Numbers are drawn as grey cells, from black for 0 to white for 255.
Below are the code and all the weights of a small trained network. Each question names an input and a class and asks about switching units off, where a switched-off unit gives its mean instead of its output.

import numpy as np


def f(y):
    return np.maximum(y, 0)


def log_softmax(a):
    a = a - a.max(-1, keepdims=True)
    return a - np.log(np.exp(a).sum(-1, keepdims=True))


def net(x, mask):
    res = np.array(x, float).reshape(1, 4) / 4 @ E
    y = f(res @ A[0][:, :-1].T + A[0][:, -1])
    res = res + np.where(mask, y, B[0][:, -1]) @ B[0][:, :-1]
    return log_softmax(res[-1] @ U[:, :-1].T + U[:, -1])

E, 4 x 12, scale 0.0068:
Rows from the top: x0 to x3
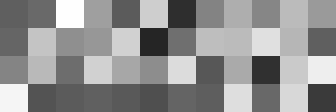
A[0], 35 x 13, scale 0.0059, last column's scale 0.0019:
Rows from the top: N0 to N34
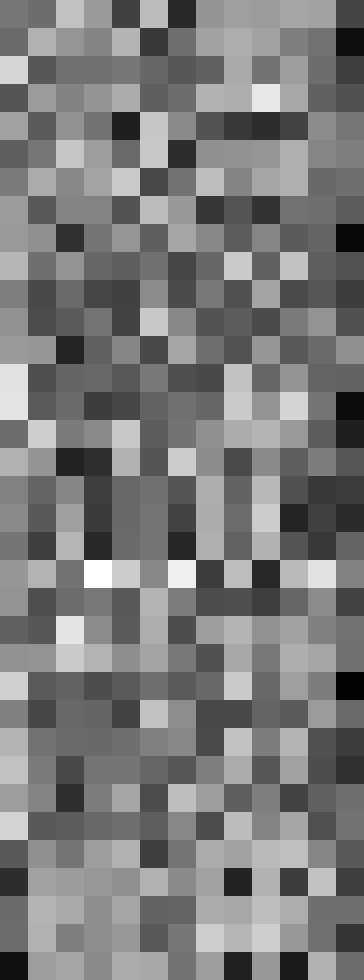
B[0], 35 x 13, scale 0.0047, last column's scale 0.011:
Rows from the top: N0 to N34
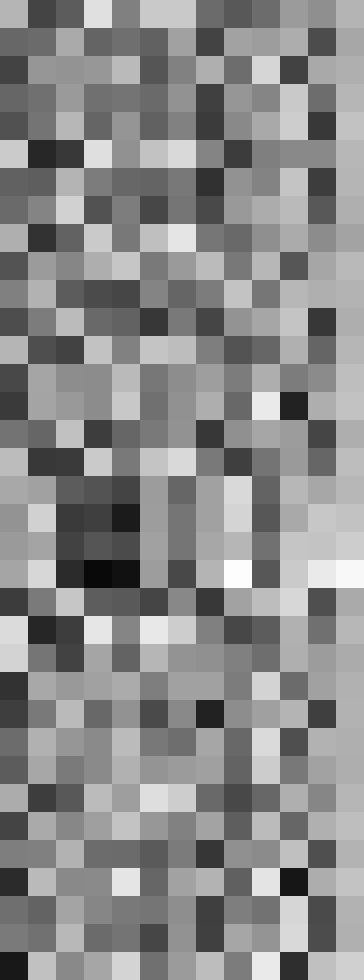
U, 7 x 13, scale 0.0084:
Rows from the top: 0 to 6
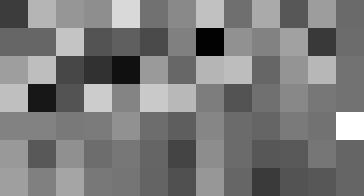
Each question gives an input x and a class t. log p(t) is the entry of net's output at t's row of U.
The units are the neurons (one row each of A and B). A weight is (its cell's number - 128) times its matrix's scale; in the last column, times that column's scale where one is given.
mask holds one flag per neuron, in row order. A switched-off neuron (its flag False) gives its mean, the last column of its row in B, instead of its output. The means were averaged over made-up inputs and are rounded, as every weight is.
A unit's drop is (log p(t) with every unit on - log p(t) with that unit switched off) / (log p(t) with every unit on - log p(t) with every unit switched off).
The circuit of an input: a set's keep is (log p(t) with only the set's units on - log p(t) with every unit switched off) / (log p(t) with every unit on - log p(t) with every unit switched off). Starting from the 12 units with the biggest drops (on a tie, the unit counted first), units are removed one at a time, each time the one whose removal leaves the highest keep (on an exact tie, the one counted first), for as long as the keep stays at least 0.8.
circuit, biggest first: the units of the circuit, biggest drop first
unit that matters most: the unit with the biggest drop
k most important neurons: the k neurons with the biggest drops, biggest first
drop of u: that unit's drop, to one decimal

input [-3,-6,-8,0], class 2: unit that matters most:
N18
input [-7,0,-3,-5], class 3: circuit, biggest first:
N16; N28
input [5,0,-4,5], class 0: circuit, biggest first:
N14; N9
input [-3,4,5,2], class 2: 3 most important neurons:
N20; N4; N25
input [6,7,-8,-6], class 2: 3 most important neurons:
N18; N19; N17
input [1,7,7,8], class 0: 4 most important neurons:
N14; N9; N29; N26
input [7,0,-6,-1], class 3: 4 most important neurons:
N20; N22; N5; N0
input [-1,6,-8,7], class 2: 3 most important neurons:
N18; N19; N17
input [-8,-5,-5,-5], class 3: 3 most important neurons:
N16; N28; N12
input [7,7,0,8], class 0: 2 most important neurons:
N14; N9
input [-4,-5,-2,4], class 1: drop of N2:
-0.1
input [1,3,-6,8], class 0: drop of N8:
0.0
